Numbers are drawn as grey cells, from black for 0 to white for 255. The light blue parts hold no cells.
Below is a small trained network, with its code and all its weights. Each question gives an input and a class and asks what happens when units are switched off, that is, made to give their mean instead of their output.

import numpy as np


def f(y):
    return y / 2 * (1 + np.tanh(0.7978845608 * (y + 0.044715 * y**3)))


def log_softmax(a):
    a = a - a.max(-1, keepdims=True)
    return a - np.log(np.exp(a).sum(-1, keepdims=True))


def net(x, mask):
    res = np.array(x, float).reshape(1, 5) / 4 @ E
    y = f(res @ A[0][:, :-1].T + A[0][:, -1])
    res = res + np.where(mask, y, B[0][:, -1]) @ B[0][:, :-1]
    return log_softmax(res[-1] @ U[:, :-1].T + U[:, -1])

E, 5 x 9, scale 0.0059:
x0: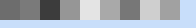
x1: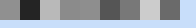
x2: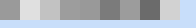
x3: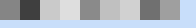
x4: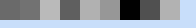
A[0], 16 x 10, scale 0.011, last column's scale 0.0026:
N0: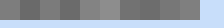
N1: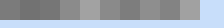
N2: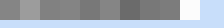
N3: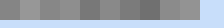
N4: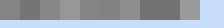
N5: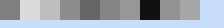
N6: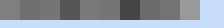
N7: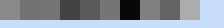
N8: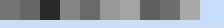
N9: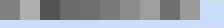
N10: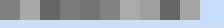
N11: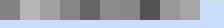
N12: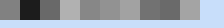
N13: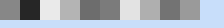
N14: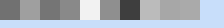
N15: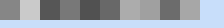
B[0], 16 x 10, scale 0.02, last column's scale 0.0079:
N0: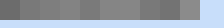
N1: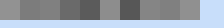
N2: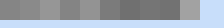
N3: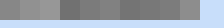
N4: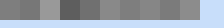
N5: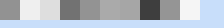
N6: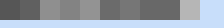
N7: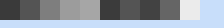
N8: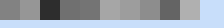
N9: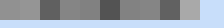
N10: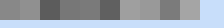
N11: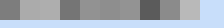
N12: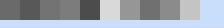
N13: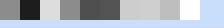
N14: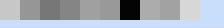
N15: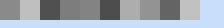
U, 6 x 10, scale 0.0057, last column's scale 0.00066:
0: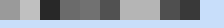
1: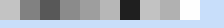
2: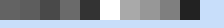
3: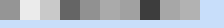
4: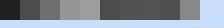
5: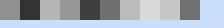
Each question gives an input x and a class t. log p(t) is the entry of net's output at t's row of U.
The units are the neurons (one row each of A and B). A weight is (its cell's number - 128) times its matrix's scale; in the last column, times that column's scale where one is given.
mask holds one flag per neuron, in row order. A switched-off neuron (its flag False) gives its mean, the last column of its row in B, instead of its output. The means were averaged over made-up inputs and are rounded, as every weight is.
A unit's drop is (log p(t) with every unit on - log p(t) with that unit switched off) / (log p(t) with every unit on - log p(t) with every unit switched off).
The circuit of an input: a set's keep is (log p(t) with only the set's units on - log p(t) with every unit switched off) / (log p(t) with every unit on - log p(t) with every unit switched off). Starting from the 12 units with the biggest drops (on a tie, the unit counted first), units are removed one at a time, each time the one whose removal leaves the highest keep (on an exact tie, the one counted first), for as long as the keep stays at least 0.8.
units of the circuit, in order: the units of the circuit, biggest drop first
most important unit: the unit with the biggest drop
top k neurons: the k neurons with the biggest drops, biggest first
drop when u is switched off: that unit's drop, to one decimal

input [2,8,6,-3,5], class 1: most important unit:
N14
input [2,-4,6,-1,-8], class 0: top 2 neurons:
[N15 N10]
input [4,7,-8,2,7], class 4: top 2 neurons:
[N7 N6]
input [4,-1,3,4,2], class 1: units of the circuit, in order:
[N14 N5]
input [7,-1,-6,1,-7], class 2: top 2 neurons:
[N12 N7]
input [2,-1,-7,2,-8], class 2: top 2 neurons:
[N12 N8]
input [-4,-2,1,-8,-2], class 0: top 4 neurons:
[N15 N9 N10 N12]
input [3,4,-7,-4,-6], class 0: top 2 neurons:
[N15 N9]
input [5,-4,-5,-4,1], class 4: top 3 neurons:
[N7 N6 N5]
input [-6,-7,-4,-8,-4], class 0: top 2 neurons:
[N15 N8]
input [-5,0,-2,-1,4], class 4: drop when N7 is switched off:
0.2
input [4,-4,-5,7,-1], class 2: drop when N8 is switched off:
0.3
